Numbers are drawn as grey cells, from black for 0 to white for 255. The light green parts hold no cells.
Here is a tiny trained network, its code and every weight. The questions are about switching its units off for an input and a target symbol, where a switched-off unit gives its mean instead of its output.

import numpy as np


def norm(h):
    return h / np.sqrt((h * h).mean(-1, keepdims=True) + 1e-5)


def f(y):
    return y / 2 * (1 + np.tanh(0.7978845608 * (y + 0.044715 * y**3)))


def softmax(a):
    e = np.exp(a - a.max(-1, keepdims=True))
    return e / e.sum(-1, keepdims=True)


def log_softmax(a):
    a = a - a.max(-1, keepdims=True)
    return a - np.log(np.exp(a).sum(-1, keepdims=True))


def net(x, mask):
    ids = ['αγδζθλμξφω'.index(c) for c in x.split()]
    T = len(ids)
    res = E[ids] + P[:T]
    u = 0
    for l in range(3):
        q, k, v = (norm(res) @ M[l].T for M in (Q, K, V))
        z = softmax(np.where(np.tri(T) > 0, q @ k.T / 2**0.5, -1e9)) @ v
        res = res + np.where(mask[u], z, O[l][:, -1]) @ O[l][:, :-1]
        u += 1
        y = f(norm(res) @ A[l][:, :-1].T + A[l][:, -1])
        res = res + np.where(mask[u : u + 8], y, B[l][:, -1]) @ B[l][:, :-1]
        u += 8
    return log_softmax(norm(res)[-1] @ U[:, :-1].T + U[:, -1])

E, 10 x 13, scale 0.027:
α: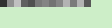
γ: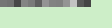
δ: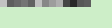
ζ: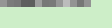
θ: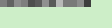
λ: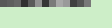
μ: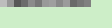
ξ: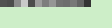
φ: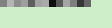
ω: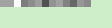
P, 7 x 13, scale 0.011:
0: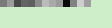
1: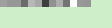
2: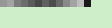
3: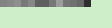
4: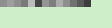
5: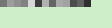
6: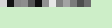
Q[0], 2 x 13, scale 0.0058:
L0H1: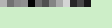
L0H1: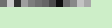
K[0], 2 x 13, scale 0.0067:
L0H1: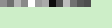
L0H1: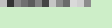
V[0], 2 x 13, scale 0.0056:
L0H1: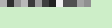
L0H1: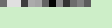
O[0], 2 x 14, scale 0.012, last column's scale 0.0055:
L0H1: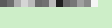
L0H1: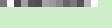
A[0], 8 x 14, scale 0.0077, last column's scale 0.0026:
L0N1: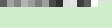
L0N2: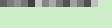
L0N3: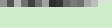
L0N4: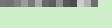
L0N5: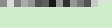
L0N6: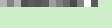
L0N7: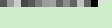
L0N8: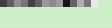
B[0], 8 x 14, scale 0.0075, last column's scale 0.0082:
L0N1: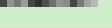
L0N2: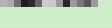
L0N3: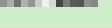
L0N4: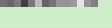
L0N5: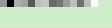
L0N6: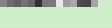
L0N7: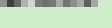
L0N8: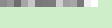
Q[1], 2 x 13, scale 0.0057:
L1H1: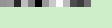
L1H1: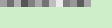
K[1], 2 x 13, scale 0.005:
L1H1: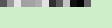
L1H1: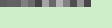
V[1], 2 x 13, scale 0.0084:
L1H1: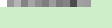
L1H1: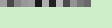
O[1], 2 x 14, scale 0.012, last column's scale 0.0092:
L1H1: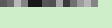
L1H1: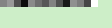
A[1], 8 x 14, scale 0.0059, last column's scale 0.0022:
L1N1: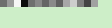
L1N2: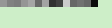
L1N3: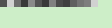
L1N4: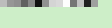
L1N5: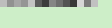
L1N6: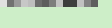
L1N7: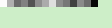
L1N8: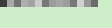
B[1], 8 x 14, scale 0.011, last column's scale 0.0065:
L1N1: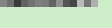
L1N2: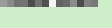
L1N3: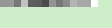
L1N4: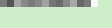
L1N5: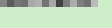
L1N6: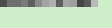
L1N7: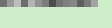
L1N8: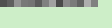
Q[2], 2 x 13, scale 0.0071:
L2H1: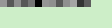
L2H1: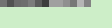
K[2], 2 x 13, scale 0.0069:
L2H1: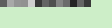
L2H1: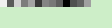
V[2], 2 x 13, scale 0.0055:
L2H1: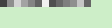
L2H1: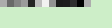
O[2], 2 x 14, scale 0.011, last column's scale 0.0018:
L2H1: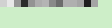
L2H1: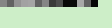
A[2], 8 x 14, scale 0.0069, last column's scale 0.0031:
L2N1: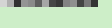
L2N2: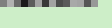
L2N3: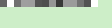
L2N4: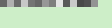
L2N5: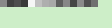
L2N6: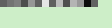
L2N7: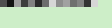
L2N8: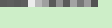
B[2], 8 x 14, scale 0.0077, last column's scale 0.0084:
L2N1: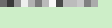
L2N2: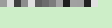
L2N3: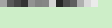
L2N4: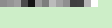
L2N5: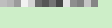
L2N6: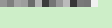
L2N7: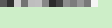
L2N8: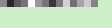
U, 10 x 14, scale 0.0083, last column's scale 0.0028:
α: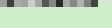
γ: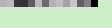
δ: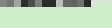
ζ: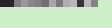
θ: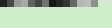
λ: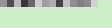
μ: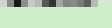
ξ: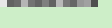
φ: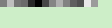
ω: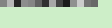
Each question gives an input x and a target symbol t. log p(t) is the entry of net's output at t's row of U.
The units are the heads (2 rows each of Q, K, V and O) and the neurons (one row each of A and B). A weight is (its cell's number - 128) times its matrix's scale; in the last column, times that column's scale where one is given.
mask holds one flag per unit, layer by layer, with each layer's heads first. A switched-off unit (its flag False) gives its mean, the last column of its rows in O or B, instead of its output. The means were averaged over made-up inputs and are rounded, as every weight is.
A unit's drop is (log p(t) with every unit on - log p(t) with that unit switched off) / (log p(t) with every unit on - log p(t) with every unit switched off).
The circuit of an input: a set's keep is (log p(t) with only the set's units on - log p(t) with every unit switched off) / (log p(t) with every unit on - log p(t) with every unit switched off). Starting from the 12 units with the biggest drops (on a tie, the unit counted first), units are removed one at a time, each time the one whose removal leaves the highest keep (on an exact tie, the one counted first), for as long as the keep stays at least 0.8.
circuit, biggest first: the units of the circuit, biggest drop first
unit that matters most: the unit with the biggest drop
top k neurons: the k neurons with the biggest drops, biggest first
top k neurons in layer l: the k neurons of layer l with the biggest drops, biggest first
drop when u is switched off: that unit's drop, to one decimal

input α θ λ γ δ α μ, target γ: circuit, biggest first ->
L2H1; L0N7
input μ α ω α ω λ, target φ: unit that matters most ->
L0N5
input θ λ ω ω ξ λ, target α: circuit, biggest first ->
L1H1; L2N5
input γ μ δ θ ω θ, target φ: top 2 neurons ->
L0N8; L2N4
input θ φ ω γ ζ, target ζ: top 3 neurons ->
L2N1; L0N1; L0N8
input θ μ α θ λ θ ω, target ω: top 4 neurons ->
L0N5; L1N3; L2N2; L1N1
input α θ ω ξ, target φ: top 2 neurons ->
L0N8; L2N4
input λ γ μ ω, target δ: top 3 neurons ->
L0N6; L1N1; L0N8
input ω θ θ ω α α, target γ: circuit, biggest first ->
L0H1; L2H1
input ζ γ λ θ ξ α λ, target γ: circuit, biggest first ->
L0H1; L1H1
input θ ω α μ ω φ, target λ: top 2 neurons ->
L0N5; L2N1
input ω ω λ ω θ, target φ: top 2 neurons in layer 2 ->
L2N4; L2N7
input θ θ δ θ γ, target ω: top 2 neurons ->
L0N1; L1N3
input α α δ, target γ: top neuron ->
L0N7
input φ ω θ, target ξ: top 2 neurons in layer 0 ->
L0N5; L0N8
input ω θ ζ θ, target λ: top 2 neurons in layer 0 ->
L0N8; L0N5
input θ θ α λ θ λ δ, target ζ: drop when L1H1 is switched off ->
0.2
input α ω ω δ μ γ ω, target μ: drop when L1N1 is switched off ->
0.1
